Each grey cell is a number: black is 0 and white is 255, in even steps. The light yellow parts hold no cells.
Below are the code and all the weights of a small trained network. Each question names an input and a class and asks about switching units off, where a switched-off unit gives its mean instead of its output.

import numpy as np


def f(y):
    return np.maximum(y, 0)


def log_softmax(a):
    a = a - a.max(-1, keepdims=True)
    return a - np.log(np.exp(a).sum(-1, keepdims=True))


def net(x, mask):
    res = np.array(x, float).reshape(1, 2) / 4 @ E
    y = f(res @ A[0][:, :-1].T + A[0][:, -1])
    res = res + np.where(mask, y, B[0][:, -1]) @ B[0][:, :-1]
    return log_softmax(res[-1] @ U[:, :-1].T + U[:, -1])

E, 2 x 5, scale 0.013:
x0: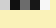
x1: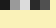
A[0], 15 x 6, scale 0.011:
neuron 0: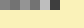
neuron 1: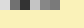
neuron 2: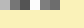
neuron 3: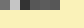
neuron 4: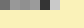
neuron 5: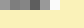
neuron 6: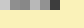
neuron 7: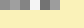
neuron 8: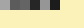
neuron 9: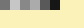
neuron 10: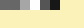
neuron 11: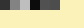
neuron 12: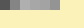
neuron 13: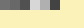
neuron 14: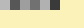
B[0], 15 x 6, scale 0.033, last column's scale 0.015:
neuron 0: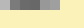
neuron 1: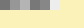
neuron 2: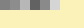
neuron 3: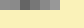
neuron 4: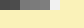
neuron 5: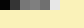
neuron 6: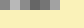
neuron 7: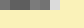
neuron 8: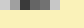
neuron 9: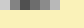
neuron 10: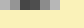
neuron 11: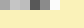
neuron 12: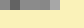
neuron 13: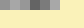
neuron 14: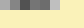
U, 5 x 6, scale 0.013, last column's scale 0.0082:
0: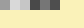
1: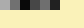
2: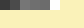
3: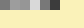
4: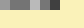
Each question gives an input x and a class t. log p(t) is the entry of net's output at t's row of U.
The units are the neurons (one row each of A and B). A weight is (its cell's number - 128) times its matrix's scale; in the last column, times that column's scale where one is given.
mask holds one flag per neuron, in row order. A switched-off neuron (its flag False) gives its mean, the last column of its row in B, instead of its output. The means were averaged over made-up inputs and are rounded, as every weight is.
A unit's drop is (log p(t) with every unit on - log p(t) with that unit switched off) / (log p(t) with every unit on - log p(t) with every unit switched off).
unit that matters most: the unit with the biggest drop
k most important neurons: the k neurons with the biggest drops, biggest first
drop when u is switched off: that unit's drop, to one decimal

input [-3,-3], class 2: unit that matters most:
neuron 11
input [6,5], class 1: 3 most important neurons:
(neuron 8; neuron 1; neuron 2)
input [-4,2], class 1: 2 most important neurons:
(neuron 5; neuron 9)
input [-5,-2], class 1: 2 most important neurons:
(neuron 5; neuron 10)
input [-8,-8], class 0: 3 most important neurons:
(neuron 2; neuron 1; neuron 13)
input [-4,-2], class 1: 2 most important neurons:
(neuron 5; neuron 10)
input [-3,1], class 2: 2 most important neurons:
(neuron 8; neuron 14)
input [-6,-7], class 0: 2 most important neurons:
(neuron 2; neuron 1)
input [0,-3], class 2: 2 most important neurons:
(neuron 11; neuron 8)
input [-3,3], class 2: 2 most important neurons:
(neuron 4; neuron 8)
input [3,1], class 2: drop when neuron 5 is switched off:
0.2
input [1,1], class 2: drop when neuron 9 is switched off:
0.0
